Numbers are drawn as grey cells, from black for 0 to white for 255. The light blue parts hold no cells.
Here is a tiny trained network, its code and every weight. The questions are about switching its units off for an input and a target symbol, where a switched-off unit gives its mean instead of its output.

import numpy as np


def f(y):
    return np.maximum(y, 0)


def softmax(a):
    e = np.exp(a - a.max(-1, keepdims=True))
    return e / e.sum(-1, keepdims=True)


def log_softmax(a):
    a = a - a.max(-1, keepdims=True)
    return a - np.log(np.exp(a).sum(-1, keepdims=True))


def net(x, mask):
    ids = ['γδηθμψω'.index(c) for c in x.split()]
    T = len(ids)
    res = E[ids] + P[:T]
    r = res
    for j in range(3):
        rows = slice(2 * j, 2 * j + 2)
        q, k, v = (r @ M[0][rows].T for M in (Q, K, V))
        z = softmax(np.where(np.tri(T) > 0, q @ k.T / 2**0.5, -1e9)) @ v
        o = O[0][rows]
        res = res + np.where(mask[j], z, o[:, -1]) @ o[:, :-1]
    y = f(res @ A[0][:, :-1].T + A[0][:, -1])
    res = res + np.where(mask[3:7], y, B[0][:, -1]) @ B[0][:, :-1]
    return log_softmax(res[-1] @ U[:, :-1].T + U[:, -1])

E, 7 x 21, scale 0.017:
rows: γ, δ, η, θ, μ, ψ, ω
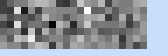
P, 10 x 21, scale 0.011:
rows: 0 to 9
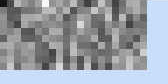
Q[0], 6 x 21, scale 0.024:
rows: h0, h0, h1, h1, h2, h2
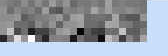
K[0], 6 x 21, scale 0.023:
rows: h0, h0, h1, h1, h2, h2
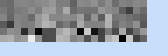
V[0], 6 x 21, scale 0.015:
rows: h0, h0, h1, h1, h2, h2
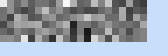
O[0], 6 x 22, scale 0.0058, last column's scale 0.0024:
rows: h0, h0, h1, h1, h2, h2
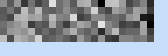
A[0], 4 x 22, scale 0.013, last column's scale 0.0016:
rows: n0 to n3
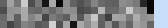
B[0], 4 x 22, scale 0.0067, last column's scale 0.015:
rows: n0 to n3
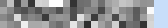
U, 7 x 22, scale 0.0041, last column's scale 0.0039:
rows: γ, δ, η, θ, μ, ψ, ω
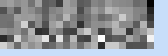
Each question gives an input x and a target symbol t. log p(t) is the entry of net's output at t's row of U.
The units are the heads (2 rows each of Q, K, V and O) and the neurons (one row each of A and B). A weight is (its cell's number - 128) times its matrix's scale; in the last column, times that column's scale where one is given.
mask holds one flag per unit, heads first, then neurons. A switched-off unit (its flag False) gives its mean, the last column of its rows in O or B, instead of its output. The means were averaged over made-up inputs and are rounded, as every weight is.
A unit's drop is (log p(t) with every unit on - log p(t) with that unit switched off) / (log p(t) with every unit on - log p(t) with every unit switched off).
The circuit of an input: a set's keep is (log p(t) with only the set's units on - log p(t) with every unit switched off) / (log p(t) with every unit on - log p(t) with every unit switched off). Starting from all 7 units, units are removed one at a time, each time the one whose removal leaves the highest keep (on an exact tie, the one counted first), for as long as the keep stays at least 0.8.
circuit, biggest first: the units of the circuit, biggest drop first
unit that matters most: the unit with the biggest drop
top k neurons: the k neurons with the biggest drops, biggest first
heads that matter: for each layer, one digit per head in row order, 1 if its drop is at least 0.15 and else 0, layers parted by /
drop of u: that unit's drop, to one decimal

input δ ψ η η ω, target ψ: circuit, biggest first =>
h1
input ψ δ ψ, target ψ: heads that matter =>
000
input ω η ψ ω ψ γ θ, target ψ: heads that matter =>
001
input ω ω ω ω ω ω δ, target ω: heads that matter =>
110
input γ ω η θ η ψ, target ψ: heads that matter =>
001
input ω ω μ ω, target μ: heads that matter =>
110
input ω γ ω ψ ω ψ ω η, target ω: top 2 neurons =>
n3, n2
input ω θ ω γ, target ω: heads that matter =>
110
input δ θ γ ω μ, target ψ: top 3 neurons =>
n1, n3, n2
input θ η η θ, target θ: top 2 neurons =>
n0, n1
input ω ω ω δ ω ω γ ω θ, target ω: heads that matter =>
111
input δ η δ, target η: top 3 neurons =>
n1, n2, n3
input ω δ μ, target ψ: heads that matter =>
000
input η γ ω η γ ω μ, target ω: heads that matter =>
110
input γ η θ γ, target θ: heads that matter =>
010
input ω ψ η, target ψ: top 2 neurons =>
n1, n2
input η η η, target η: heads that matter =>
110
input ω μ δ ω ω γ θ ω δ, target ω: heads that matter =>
111
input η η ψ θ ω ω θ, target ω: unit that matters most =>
h0
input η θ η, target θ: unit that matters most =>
h1
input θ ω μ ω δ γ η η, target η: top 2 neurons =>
n2, n3
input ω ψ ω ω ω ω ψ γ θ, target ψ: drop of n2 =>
0.1
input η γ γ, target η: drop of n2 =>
0.6
